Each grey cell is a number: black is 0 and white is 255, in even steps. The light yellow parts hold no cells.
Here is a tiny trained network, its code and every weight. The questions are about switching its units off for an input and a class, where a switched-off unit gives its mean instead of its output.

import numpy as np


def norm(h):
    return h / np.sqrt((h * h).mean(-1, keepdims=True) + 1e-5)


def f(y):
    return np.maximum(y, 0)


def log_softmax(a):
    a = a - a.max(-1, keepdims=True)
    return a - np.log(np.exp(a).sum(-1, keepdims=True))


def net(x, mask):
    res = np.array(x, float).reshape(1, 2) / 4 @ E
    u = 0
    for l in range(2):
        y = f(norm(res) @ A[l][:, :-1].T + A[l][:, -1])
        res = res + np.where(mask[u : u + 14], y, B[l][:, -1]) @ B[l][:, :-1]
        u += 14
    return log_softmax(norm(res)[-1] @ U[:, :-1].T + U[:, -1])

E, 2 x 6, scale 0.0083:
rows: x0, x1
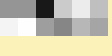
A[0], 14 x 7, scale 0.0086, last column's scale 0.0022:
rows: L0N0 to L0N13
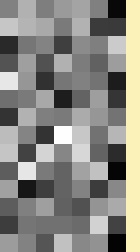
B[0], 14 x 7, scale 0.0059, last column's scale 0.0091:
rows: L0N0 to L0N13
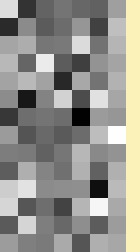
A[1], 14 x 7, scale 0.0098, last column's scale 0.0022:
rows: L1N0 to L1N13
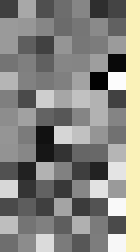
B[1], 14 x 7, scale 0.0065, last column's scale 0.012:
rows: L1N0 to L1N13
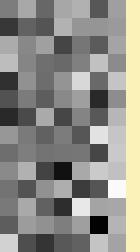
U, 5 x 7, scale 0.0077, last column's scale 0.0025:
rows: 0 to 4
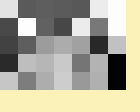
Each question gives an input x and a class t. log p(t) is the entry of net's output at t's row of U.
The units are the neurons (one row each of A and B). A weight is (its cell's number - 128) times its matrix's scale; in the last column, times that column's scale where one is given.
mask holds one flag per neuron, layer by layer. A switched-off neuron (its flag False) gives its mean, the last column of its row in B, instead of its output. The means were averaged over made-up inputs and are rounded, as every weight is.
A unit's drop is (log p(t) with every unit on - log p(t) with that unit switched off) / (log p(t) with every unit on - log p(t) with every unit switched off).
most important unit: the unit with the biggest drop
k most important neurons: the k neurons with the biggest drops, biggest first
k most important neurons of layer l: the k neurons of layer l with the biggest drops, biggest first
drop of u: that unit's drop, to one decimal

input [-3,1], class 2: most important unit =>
L0N11
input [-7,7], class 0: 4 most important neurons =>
(L1N13, L0N5, L0N10, L0N2)
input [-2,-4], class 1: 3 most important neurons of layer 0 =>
(L0N7, L0N10, L0N2)
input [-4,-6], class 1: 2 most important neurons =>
(L0N7, L0N10)
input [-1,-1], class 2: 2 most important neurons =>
(L0N11, L0N5)
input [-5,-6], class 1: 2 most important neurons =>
(L0N7, L1N9)
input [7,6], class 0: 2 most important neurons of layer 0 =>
(L0N7, L0N10)
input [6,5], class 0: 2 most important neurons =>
(L0N7, L0N10)
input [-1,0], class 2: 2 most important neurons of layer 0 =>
(L0N7, L0N13)
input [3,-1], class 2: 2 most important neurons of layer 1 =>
(L1N10, L1N9)
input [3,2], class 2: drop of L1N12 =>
0.2
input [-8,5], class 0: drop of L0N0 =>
0.0
